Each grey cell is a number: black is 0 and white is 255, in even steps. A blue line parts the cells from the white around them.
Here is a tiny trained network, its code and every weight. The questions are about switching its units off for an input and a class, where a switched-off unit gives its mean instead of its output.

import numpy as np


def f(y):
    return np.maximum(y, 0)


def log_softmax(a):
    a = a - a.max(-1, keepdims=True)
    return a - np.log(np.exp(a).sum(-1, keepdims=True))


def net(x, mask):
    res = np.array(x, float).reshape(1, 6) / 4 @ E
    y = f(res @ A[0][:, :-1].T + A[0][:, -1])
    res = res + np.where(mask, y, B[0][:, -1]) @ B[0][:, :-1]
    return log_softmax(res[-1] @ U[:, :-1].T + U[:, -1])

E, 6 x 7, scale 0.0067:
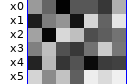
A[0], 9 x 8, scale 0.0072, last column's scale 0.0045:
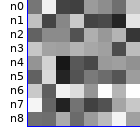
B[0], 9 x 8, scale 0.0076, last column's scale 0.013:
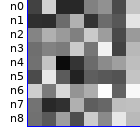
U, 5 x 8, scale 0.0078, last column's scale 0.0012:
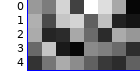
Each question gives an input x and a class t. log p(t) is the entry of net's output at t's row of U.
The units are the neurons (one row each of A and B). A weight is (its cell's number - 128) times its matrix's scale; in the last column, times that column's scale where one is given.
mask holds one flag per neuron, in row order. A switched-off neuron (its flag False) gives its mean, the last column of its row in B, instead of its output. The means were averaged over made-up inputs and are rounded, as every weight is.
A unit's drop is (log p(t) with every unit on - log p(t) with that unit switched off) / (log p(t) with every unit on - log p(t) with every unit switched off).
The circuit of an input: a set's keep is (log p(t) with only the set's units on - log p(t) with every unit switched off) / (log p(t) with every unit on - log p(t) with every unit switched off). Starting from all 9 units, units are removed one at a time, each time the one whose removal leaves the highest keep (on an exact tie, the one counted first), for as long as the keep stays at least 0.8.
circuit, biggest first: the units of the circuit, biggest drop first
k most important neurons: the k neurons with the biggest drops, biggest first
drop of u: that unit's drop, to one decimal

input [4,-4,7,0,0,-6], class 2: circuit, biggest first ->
n7
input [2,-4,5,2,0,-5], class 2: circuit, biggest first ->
n6, n7
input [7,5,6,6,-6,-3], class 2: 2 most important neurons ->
n6, n7
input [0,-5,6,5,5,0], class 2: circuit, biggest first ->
n6, n7, n0
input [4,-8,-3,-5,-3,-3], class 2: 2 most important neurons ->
n7, n6
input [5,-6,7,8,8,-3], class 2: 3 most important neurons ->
n7, n1, n0
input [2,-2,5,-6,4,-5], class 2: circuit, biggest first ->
n7, n6
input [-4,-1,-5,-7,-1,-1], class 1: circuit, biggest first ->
n8, n5
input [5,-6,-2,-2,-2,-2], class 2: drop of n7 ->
0.1
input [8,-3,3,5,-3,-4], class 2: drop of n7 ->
0.1
